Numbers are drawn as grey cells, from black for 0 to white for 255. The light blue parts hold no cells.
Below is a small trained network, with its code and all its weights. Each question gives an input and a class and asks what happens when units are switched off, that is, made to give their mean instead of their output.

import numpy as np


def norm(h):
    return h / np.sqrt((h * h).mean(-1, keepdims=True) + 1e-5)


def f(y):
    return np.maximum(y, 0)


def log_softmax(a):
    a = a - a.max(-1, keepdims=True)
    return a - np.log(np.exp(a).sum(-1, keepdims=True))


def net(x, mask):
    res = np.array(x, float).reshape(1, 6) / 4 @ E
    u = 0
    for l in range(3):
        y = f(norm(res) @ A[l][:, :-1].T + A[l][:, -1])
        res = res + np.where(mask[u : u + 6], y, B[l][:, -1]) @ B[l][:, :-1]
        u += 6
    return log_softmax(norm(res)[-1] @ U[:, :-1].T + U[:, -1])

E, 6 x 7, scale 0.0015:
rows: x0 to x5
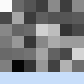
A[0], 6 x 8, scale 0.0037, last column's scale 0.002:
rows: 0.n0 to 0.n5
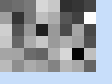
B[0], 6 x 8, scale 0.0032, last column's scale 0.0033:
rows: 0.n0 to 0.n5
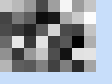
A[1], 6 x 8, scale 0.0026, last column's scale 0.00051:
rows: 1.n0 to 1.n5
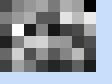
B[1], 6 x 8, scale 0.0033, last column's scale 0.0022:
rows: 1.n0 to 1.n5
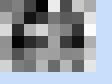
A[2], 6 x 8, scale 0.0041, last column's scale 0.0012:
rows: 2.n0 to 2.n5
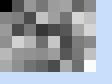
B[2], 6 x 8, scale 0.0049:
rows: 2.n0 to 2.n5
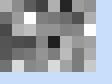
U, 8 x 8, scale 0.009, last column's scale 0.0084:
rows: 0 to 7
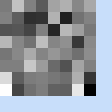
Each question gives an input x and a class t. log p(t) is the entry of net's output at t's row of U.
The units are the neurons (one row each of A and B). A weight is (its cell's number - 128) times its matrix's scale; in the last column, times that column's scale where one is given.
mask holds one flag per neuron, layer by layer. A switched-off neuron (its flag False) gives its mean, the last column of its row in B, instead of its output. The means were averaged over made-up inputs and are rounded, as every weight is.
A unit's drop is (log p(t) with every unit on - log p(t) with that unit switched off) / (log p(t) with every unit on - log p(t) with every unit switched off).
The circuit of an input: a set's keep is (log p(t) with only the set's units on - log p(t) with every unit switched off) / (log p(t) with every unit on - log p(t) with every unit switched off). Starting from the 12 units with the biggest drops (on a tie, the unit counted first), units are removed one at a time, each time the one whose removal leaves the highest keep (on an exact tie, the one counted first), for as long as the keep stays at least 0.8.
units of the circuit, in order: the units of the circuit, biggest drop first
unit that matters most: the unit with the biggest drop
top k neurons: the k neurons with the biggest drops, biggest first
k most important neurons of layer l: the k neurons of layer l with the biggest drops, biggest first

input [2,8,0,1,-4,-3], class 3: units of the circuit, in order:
1.n2
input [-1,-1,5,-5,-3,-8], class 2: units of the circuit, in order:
2.n3, 2.n2
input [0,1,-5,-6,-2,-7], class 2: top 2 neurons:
2.n3, 0.n1
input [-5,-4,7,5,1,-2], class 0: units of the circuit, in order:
0.n0, 0.n1
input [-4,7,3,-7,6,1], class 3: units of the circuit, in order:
1.n2, 0.n4, 1.n5
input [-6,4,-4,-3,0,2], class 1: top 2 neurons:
0.n1, 1.n3
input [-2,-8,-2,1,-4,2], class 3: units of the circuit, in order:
0.n3, 2.n2
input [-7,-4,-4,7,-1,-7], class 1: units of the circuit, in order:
1.n3, 0.n0, 2.n2, 2.n0
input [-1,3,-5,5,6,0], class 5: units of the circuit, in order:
2.n1, 0.n1
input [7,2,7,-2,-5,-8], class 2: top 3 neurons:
2.n3, 2.n4, 1.n1
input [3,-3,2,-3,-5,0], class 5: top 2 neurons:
0.n4, 2.n2
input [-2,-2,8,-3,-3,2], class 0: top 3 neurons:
0.n0, 0.n1, 2.n5
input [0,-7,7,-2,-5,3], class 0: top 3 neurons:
0.n0, 0.n1, 2.n5
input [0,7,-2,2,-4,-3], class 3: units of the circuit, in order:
1.n2
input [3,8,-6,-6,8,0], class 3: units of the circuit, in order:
0.n1, 1.n2, 0.n4
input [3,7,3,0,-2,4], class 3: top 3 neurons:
1.n2, 1.n5, 2.n3
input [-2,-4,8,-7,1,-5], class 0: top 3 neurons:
0.n0, 0.n1, 1.n1
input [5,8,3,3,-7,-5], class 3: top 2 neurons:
1.n2, 2.n4
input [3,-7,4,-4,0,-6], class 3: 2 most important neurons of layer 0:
0.n3, 0.n5
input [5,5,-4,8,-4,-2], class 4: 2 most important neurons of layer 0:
0.n4, 0.n3
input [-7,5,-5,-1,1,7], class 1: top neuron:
2.n0
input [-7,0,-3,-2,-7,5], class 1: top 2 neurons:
2.n0, 0.n1
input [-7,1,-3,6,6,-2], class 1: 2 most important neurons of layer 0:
0.n4, 0.n1
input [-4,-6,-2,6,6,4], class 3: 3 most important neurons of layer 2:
2.n2, 2.n1, 2.n3
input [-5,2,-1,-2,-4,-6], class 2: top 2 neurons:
2.n3, 0.n2
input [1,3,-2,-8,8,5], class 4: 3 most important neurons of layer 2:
2.n2, 2.n3, 2.n5
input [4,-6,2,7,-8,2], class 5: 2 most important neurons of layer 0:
0.n4, 0.n1
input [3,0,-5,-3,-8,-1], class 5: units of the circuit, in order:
0.n4
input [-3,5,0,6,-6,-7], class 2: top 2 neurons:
2.n3, 0.n3
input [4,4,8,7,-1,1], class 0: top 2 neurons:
0.n0, 0.n1
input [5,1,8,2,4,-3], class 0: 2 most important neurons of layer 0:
0.n0, 0.n4
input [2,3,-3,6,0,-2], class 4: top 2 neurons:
0.n3, 2.n1
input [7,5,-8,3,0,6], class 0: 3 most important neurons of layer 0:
0.n3, 0.n1, 0.n5
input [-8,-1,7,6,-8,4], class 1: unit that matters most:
2.n0
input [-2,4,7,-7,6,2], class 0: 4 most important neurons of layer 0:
0.n0, 0.n4, 0.n1, 0.n3
